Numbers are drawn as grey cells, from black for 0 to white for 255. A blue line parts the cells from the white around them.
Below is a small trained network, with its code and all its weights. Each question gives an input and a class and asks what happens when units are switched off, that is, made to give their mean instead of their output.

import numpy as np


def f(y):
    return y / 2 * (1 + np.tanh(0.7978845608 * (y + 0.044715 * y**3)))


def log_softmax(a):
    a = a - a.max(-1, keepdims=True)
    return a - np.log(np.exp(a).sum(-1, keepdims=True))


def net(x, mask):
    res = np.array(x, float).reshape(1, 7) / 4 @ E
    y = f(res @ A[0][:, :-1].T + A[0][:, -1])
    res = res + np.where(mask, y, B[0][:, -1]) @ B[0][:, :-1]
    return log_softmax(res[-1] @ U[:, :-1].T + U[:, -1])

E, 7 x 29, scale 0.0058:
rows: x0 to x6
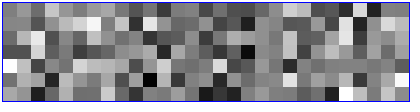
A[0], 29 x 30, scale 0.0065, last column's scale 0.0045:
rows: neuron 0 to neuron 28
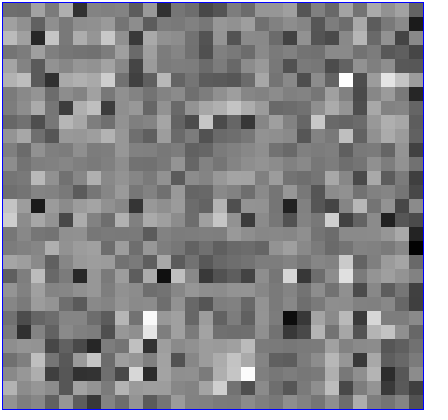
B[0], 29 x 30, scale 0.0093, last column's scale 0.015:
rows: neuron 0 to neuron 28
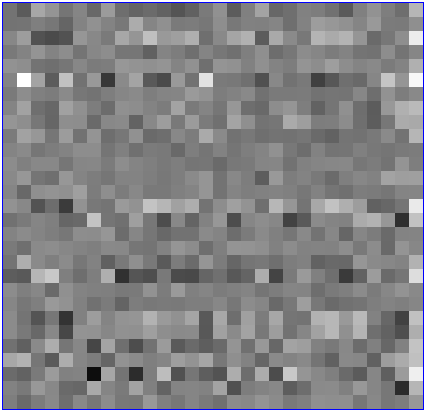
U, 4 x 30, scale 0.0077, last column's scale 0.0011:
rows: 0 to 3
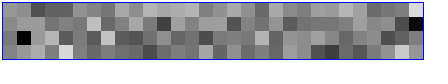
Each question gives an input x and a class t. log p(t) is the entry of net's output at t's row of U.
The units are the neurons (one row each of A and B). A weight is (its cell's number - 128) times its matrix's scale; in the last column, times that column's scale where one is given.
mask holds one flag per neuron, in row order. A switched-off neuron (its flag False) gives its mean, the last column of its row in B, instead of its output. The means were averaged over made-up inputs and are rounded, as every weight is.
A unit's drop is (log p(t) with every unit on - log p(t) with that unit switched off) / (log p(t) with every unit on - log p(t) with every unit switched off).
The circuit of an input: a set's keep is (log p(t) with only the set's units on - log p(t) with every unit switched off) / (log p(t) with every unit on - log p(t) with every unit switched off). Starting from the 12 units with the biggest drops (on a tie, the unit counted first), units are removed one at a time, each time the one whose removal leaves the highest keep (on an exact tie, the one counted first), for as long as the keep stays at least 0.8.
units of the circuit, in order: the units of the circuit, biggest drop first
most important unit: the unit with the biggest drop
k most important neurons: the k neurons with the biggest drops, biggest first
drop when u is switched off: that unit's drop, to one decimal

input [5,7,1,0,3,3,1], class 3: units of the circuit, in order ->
[neuron 5]
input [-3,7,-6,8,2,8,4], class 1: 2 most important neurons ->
[neuron 22; neuron 23]
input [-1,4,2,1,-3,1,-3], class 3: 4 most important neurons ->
[neuron 14; neuron 2; neuron 15; neuron 27]
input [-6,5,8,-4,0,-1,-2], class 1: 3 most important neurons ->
[neuron 22; neuron 26; neuron 23]
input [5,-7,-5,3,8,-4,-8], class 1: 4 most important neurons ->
[neuron 15; neuron 27; neuron 19; neuron 0]
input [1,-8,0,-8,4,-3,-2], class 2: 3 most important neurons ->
[neuron 26; neuron 24; neuron 5]
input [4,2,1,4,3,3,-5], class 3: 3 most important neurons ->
[neuron 22; neuron 14; neuron 2]
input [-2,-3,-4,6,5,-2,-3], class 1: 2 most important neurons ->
[neuron 15; neuron 19]
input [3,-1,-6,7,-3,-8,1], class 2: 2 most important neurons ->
[neuron 5; neuron 19]
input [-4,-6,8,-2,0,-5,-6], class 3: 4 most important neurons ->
[neuron 25; neuron 7; neuron 12; neuron 22]
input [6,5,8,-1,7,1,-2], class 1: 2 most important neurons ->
[neuron 26; neuron 24]
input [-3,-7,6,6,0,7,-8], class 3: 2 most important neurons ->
[neuron 25; neuron 7]
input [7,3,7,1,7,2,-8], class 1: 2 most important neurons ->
[neuron 26; neuron 15]
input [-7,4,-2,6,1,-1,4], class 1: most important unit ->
neuron 5
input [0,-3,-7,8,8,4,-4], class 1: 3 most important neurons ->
[neuron 26; neuron 15; neuron 19]
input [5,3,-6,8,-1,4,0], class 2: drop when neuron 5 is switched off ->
0.4
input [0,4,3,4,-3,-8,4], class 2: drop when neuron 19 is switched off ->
0.1
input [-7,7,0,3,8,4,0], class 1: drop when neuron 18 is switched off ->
0.1
